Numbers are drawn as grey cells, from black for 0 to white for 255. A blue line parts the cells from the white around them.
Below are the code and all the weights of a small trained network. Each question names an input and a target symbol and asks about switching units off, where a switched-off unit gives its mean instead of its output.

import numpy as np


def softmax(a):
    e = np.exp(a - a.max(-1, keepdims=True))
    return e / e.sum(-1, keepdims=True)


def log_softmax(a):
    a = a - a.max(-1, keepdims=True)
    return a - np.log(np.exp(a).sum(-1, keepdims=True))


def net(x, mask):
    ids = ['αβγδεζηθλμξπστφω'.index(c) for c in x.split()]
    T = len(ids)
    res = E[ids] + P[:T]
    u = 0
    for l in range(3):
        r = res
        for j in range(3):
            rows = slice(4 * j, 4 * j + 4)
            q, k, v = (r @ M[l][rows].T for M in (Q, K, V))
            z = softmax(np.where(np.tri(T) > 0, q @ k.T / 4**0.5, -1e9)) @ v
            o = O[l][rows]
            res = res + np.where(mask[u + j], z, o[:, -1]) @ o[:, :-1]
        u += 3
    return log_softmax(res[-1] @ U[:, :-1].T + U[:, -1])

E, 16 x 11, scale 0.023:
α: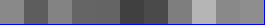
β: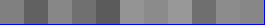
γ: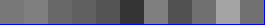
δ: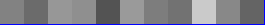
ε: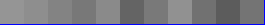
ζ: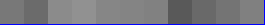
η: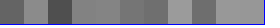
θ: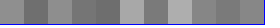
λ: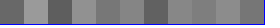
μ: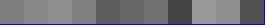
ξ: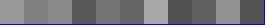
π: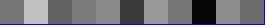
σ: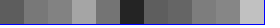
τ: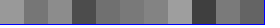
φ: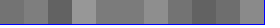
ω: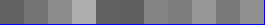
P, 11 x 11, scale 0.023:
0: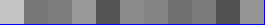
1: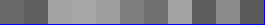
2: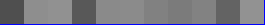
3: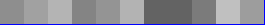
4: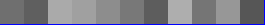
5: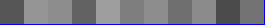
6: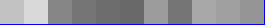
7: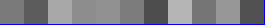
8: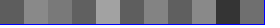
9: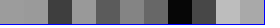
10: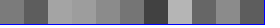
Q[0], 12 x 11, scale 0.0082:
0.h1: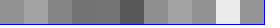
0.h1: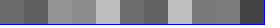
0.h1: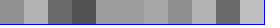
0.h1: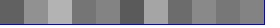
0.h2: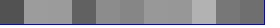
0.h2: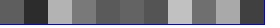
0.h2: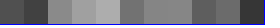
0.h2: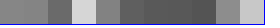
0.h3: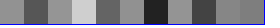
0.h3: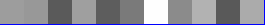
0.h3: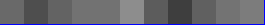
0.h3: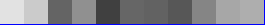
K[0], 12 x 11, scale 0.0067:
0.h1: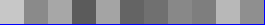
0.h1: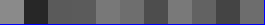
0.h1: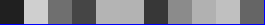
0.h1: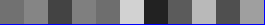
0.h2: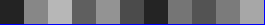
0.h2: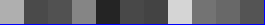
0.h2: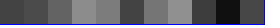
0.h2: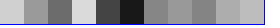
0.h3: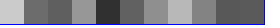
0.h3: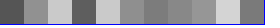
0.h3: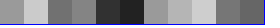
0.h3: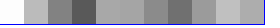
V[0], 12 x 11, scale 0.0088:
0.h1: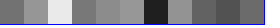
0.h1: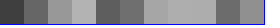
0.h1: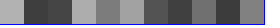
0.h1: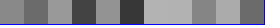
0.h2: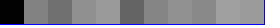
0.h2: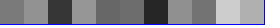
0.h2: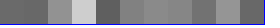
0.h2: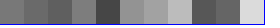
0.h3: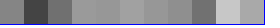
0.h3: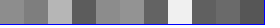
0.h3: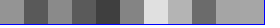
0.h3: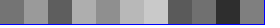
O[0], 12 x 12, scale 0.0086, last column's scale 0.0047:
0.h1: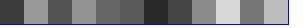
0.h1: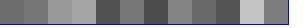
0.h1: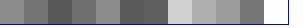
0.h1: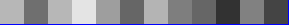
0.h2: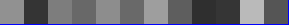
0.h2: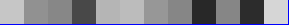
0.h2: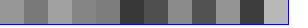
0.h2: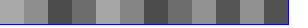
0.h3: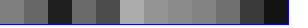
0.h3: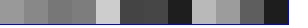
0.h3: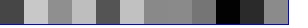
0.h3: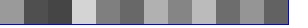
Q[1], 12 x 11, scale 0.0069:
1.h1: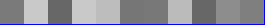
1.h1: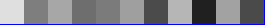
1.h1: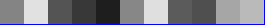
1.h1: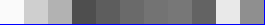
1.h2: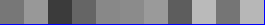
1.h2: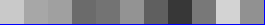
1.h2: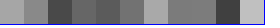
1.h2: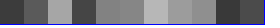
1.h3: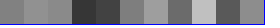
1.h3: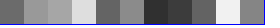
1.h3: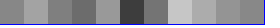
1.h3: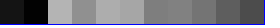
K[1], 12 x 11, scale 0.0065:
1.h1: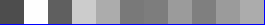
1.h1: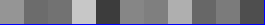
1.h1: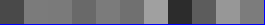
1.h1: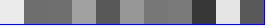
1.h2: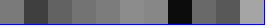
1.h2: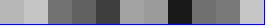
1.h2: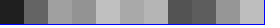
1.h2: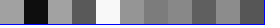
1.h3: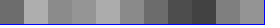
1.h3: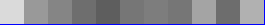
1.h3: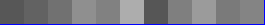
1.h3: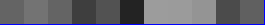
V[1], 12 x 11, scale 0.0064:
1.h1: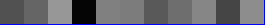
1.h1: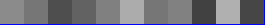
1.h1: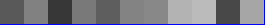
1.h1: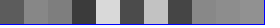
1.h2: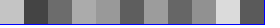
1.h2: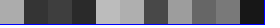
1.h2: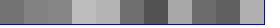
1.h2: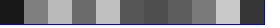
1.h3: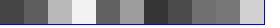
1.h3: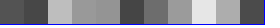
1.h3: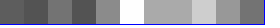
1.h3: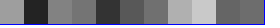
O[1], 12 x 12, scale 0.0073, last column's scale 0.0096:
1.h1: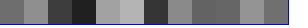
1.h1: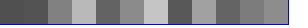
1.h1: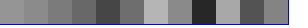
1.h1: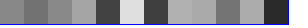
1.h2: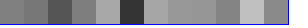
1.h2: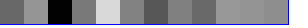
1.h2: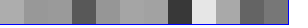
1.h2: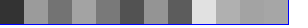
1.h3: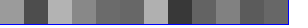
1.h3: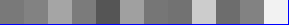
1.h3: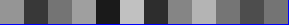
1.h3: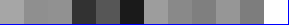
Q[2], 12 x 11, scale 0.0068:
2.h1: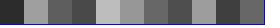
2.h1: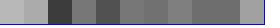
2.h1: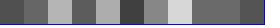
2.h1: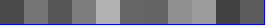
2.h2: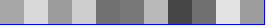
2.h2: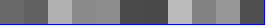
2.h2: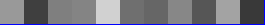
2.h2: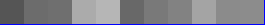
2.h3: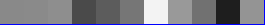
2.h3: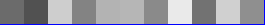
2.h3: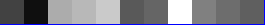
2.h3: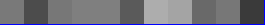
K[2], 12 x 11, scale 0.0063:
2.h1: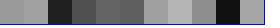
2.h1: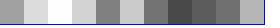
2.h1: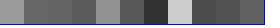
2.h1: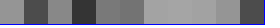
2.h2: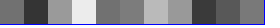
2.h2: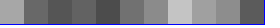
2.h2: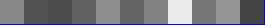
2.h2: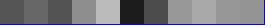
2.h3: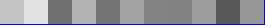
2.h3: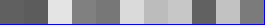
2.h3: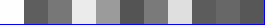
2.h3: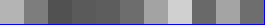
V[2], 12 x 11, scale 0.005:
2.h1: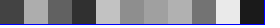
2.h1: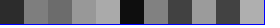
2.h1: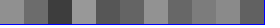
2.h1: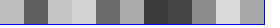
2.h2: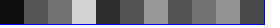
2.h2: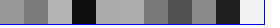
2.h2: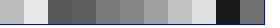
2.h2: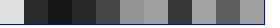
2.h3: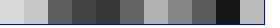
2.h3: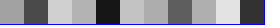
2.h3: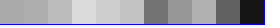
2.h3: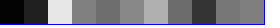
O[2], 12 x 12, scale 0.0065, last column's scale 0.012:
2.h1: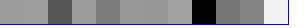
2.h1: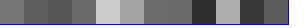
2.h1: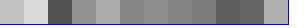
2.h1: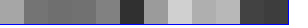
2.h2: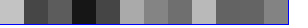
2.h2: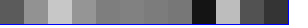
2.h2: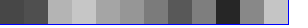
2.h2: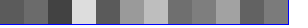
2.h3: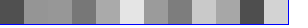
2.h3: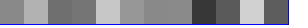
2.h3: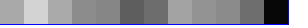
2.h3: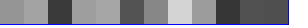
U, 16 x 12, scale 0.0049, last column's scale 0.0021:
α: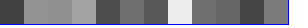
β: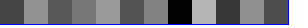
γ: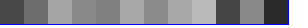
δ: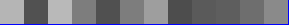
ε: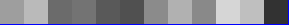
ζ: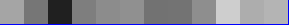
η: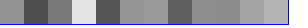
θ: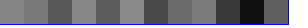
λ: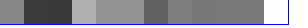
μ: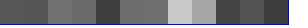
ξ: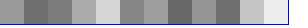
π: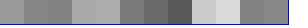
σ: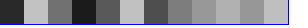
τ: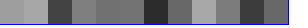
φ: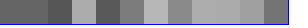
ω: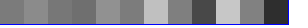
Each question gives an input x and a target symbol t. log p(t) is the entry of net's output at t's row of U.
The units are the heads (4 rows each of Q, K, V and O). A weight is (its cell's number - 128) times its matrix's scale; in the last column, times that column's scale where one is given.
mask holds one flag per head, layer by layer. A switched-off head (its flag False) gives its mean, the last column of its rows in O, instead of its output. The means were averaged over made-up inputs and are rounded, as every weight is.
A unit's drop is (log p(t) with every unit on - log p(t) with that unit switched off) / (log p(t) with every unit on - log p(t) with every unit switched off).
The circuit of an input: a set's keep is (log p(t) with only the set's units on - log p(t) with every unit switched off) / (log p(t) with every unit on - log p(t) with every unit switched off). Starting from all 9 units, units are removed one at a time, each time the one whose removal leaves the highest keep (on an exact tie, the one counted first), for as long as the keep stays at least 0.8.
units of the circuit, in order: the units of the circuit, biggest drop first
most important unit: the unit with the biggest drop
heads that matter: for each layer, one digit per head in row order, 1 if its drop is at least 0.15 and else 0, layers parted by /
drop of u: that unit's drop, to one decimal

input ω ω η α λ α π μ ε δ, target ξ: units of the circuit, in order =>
[0.h1 1.h3]
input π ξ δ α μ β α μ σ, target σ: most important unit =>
1.h1
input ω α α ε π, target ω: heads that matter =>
111 / 111 / 101
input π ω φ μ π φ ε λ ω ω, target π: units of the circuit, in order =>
[2.h1 1.h1 0.h3]
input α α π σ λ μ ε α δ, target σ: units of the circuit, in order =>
[1.h1 0.h2]
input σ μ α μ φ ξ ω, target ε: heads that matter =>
111 / 010 / 011
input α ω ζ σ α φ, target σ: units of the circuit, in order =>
[1.h1 2.h2]
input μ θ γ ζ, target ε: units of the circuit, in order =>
[0.h3 0.h2 2.h3 2.h2]
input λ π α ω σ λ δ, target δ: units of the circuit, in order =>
[0.h1 1.h2]
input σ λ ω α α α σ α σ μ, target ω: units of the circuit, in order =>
[1.h3 2.h2 0.h1]
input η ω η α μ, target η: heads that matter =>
111 / 010 / 111
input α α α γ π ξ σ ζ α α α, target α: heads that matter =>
011 / 000 / 011
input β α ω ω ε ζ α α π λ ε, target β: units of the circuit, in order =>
[0.h3 1.h2 1.h1 2.h1]
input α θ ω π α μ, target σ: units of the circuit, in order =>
[1.h1 0.h2]
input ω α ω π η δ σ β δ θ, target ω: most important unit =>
2.h2
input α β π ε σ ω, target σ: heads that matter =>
001 / 110 / 010
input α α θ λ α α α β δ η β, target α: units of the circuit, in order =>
[0.h3 2.h2 2.h3]
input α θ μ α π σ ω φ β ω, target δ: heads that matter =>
100 / 010 / 010
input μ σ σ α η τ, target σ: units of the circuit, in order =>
[0.h2 1.h1]
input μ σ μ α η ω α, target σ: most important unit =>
0.h3
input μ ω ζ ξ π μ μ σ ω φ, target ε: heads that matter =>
011 / 010 / 011
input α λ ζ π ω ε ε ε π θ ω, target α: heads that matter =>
011 / 000 / 011
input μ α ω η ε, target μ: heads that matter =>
110 / 011 / 010
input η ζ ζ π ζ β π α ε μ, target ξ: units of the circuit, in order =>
[1.h3 0.h1]
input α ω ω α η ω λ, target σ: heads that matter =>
001 / 100 / 010
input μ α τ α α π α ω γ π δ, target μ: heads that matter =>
111 / 010 / 010
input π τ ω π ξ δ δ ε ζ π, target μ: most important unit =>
2.h2
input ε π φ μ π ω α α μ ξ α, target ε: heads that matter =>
011 / 100 / 001
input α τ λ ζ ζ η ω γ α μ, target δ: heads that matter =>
101 / 010 / 000
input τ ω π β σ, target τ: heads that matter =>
011 / 000 / 010
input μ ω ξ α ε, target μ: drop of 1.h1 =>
-0.1
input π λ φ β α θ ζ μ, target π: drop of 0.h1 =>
0.3
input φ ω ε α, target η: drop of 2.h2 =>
0.7
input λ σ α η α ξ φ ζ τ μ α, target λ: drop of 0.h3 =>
0.1
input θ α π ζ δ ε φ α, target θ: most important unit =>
0.h2
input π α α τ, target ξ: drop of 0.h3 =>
0.2
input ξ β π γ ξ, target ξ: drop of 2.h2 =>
0.3
